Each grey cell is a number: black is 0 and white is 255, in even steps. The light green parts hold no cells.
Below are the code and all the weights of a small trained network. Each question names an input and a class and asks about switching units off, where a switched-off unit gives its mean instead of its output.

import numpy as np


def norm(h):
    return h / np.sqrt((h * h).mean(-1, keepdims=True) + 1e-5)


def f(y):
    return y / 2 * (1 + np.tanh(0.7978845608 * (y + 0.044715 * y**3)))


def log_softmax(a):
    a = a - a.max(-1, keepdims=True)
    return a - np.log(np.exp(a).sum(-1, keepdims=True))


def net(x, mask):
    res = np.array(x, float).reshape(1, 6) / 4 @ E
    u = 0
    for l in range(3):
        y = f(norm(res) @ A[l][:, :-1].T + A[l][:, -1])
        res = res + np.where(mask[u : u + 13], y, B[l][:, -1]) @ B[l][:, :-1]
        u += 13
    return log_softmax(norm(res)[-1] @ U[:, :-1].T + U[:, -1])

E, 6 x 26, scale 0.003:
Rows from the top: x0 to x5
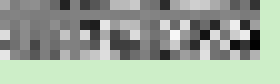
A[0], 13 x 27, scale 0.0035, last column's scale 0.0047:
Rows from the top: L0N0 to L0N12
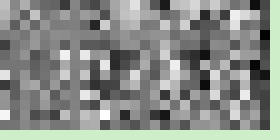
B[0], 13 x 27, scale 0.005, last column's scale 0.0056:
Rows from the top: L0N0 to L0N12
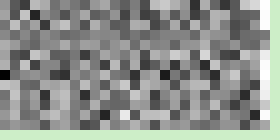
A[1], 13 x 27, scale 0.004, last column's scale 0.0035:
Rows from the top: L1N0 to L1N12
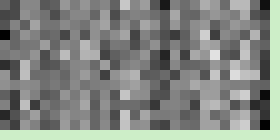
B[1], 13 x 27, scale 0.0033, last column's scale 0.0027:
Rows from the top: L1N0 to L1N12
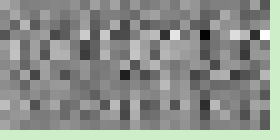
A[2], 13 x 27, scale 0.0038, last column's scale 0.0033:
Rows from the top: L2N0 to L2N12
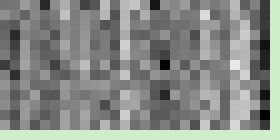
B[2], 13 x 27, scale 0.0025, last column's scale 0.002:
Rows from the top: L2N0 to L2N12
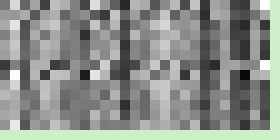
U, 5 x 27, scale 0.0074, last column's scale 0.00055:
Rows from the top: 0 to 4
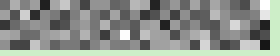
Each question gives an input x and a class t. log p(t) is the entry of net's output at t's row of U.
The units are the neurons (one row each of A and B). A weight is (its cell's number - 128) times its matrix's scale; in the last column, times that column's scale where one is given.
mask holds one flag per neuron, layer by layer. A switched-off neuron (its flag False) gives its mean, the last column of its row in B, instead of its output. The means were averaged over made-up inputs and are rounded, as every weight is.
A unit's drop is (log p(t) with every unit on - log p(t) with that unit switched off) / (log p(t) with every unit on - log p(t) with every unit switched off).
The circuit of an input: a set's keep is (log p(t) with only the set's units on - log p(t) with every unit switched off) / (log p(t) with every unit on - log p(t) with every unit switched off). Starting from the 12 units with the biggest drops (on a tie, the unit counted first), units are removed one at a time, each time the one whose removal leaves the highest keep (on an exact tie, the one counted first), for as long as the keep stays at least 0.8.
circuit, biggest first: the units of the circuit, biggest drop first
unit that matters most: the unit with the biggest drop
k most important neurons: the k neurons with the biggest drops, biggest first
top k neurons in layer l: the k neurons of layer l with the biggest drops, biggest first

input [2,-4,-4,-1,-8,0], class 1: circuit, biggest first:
(L0N1)
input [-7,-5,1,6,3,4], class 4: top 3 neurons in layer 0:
(L0N5; L0N6; L0N11)
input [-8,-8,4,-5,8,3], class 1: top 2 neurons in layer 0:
(L0N6; L0N0)
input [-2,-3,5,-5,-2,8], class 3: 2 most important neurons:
(L0N11; L0N7)
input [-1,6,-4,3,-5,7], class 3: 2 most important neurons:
(L0N11; L0N6)
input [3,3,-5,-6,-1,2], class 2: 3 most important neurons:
(L1N3; L0N2; L0N10)
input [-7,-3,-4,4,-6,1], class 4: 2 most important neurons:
(L0N5; L0N6)
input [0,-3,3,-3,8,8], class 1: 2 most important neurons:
(L0N6; L0N8)
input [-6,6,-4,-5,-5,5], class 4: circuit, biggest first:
(L0N5; L0N2)
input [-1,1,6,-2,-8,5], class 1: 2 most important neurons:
(L0N1; L0N9)
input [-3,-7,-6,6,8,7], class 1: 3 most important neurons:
(L0N6; L0N2; L0N8)
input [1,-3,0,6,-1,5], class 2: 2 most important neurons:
(L0N7; L0N8)
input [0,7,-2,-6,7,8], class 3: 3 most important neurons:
(L0N11; L0N7; L0N1)
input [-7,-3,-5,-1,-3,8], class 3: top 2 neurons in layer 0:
(L0N11; L0N0)
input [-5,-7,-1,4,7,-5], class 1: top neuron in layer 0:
(L0N6)
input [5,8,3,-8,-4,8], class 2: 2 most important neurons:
(L1N3; L0N8)
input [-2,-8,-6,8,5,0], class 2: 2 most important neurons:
(L0N7; L0N2)
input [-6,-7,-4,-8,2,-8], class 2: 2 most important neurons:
(L1N3; L0N11)
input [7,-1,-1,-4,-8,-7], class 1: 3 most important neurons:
(L0N1; L0N11; L0N5)
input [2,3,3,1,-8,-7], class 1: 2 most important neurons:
(L0N1; L0N11)
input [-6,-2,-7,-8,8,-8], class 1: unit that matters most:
L0N7
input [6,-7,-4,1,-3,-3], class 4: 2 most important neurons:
(L0N0; L0N2)
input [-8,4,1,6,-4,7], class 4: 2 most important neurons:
(L0N5; L0N8)
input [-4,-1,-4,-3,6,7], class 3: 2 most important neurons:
(L0N11; L0N1)
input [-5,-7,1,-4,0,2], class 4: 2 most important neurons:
(L0N5; L0N7)
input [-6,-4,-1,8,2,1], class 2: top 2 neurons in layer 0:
(L0N7; L0N0)
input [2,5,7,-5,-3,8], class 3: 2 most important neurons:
(L0N11; L0N9)
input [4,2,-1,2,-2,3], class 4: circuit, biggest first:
(L0N0)
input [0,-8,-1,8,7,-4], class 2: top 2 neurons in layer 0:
(L0N7; L0N1)
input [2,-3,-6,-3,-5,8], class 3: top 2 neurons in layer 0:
(L0N11; L0N2)
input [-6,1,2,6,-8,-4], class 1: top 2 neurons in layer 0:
(L0N1; L0N0)
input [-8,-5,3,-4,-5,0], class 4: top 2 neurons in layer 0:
(L0N5; L0N6)
